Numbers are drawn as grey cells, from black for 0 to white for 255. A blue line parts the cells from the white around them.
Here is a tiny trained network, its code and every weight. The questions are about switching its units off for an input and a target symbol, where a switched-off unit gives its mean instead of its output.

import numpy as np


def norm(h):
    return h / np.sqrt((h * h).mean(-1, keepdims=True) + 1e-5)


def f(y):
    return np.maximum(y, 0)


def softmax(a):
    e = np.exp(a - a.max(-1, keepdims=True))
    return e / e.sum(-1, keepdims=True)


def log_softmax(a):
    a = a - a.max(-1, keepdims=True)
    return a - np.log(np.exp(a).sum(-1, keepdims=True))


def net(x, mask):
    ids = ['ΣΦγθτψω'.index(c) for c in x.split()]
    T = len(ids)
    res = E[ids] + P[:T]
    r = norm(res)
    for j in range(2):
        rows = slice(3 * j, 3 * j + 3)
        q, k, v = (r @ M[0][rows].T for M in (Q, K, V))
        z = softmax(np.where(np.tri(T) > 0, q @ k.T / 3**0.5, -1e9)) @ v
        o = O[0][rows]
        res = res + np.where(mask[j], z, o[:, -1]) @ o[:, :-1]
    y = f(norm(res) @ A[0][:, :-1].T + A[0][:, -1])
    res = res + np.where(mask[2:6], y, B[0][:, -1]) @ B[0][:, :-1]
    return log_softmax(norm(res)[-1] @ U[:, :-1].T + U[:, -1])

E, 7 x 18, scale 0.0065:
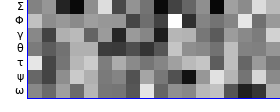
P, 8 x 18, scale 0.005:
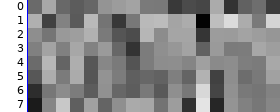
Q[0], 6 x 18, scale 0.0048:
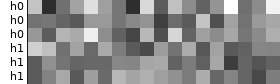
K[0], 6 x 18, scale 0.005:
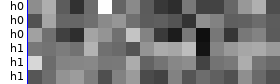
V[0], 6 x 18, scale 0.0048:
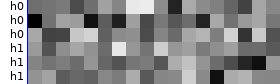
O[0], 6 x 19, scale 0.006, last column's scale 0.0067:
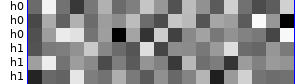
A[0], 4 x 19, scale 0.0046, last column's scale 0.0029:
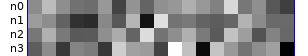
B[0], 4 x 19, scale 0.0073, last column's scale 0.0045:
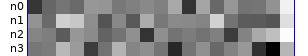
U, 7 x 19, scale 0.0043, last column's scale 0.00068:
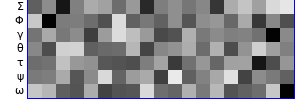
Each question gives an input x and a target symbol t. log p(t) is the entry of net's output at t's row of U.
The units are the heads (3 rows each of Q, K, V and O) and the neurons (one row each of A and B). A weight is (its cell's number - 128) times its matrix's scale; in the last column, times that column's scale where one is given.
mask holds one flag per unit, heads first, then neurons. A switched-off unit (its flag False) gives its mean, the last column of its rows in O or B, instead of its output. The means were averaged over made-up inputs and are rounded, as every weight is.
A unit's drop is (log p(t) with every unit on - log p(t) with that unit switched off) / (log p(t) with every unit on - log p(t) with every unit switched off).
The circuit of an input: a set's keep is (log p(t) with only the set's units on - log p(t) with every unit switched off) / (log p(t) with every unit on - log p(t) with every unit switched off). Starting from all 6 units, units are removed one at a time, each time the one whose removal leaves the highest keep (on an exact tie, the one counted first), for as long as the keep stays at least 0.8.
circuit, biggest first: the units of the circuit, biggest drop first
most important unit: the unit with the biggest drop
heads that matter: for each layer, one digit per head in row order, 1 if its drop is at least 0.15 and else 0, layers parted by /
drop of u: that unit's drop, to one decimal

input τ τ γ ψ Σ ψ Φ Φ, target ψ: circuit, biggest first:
[h1 h0]
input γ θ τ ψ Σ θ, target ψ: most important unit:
h1
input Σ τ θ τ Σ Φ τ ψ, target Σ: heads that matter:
10
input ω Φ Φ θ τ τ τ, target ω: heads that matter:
11
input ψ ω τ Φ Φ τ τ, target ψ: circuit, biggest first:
[h0 h1]
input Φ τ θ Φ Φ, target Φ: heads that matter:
10
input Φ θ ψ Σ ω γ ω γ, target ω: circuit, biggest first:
[h1 h0]
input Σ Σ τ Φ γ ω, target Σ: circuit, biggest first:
[h0 n2 n1]
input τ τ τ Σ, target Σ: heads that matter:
11
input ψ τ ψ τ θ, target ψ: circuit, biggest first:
[h1 h0]
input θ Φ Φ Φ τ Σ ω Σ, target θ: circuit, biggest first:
[h1 h0 n1]
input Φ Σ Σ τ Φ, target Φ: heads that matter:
11
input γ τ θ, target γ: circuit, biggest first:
[h0 n3]
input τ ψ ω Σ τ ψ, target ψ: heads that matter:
11
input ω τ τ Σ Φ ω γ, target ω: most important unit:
h1
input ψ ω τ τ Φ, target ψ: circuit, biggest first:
[h0 h1]
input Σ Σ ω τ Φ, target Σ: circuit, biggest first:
[h0 n2]
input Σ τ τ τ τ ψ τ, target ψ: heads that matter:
01
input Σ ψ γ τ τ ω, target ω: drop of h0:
1.0
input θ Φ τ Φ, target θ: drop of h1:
0.0
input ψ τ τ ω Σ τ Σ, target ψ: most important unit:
h0
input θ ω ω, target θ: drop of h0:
1.0
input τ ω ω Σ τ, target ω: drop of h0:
0.3
